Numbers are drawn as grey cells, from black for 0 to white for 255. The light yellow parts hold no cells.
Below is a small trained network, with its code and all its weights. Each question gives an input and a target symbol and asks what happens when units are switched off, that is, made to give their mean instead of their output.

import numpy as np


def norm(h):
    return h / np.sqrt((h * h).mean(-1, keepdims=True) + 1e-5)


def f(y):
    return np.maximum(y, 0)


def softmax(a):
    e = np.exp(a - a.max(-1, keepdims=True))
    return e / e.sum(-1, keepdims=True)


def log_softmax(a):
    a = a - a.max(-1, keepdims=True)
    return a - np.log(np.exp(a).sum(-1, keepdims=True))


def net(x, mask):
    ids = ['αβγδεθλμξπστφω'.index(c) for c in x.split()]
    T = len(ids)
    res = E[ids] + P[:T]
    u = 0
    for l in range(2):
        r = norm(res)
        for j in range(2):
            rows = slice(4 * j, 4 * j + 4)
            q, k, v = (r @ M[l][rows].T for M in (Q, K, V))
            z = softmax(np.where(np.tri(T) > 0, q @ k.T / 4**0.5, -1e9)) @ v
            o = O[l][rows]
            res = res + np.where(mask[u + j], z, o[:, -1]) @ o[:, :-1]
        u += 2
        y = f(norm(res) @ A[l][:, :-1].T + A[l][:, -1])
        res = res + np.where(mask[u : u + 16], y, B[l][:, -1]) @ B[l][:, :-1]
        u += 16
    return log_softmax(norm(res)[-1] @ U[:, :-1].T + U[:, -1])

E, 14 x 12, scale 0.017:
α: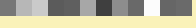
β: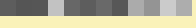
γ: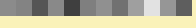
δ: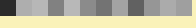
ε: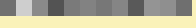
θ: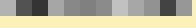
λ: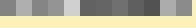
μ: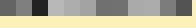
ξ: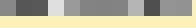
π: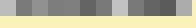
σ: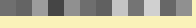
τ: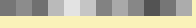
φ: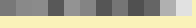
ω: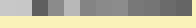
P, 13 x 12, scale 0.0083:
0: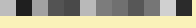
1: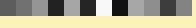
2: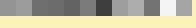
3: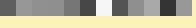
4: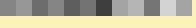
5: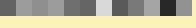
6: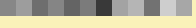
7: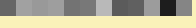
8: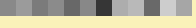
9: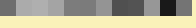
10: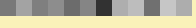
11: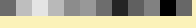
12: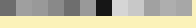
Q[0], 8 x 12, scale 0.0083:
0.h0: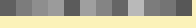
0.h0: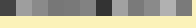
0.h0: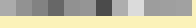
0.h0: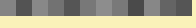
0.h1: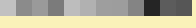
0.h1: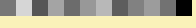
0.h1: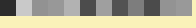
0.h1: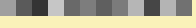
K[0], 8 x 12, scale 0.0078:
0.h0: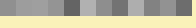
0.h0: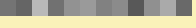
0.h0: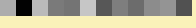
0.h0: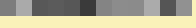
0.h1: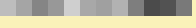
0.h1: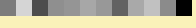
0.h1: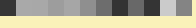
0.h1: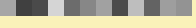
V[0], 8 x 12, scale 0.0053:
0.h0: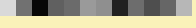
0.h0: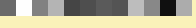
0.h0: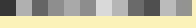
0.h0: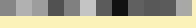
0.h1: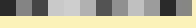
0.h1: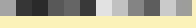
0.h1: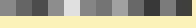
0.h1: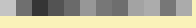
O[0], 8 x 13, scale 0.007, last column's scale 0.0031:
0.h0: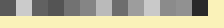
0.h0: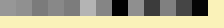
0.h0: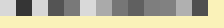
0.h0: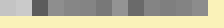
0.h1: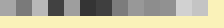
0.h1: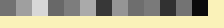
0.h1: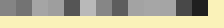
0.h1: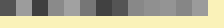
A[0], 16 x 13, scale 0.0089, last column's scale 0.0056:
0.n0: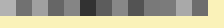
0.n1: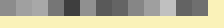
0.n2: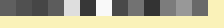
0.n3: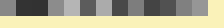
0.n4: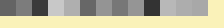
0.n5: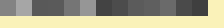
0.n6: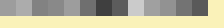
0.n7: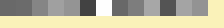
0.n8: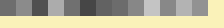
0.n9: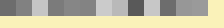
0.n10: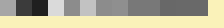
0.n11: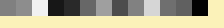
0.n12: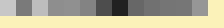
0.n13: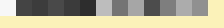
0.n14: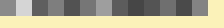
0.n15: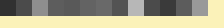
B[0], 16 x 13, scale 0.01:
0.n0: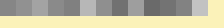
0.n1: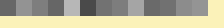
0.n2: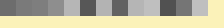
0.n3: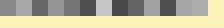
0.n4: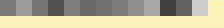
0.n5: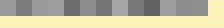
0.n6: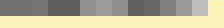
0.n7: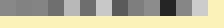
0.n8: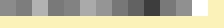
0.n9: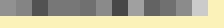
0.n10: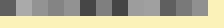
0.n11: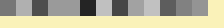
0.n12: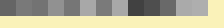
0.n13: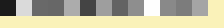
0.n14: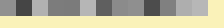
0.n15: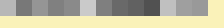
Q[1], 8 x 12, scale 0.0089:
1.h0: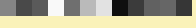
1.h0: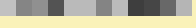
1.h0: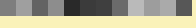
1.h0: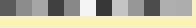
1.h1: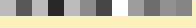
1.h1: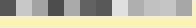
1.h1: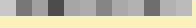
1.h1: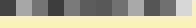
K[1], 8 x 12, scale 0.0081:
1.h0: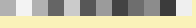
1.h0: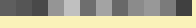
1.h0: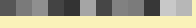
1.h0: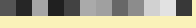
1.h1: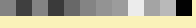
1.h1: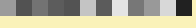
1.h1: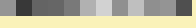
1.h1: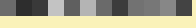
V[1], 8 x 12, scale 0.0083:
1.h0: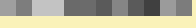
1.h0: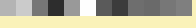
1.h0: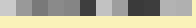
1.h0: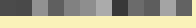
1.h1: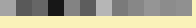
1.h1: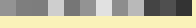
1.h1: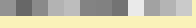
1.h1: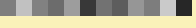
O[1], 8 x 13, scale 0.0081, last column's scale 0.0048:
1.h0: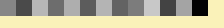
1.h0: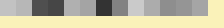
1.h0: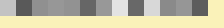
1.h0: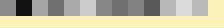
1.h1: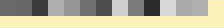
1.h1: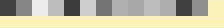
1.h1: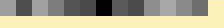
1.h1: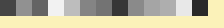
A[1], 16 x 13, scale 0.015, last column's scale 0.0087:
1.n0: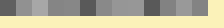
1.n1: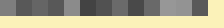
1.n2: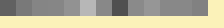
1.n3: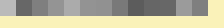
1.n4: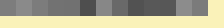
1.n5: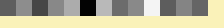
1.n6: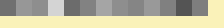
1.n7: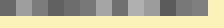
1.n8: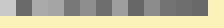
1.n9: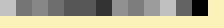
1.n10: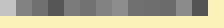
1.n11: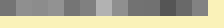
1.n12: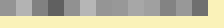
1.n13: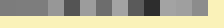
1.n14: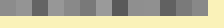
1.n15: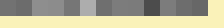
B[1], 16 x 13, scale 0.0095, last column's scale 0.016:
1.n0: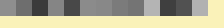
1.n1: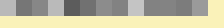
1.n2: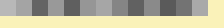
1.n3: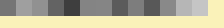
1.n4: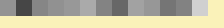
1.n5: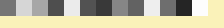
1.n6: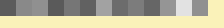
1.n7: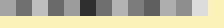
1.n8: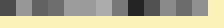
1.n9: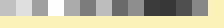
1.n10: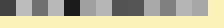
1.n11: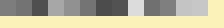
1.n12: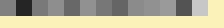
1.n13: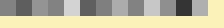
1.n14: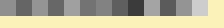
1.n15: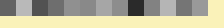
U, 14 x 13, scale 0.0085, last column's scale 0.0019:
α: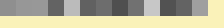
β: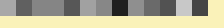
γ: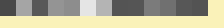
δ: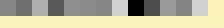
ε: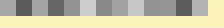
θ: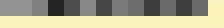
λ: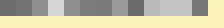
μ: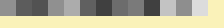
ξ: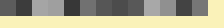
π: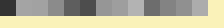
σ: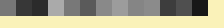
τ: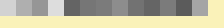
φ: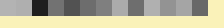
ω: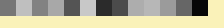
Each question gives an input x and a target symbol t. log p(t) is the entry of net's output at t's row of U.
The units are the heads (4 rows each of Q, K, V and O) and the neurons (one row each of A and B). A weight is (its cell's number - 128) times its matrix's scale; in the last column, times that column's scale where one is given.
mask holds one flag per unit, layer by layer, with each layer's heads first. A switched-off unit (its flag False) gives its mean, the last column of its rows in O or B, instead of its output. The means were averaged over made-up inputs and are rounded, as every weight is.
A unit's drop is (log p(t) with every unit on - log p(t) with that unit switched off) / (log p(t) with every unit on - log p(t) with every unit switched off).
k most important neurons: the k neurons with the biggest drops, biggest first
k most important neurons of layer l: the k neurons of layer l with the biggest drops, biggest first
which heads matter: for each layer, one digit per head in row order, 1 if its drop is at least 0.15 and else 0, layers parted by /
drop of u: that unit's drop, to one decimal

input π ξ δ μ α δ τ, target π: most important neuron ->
(0.n8)
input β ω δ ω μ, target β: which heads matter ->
01 / 01
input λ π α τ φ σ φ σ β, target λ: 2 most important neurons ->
(0.n9, 0.n8)
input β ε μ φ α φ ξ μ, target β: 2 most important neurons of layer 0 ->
(0.n3, 0.n14)
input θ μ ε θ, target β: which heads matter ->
11 / 00
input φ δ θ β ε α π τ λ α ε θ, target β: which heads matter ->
01 / 00
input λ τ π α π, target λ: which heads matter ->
11 / 01
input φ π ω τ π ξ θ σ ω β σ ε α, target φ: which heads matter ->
11 / 01
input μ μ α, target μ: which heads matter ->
01 / 11
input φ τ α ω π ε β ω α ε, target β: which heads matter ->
11 / 00
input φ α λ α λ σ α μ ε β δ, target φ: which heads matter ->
10 / 01
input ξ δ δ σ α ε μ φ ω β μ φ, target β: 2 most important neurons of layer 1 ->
(1.n5, 1.n11)
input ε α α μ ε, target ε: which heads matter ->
01 / 01
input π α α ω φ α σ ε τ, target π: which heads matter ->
11 / 11
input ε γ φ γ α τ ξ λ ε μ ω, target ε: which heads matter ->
01 / 01
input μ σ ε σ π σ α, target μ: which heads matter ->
11 / 11
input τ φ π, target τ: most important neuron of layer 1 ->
(1.n9)
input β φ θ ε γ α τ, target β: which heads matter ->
01 / 01
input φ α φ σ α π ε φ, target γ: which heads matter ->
10 / 11
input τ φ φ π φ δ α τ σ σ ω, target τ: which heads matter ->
10 / 01
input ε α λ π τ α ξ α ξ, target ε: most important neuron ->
(0.n14)
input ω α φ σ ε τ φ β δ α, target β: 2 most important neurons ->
(0.n11, 1.n5)
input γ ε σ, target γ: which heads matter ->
01 / 11
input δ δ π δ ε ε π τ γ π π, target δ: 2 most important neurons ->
(1.n8, 0.n9)
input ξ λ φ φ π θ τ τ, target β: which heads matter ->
11 / 01
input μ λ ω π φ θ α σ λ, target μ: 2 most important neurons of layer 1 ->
(1.n5, 1.n13)
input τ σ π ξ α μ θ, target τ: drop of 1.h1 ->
1.1
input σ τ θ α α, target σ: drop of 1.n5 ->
0.1
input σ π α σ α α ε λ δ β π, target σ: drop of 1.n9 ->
0.0
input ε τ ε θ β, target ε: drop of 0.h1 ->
0.9
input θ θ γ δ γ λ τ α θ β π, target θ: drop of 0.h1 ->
1.5
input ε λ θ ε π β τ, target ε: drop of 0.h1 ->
1.3
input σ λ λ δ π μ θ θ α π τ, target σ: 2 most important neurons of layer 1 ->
(1.n5, 1.n0)
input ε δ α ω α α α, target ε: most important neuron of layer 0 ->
(0.n14)
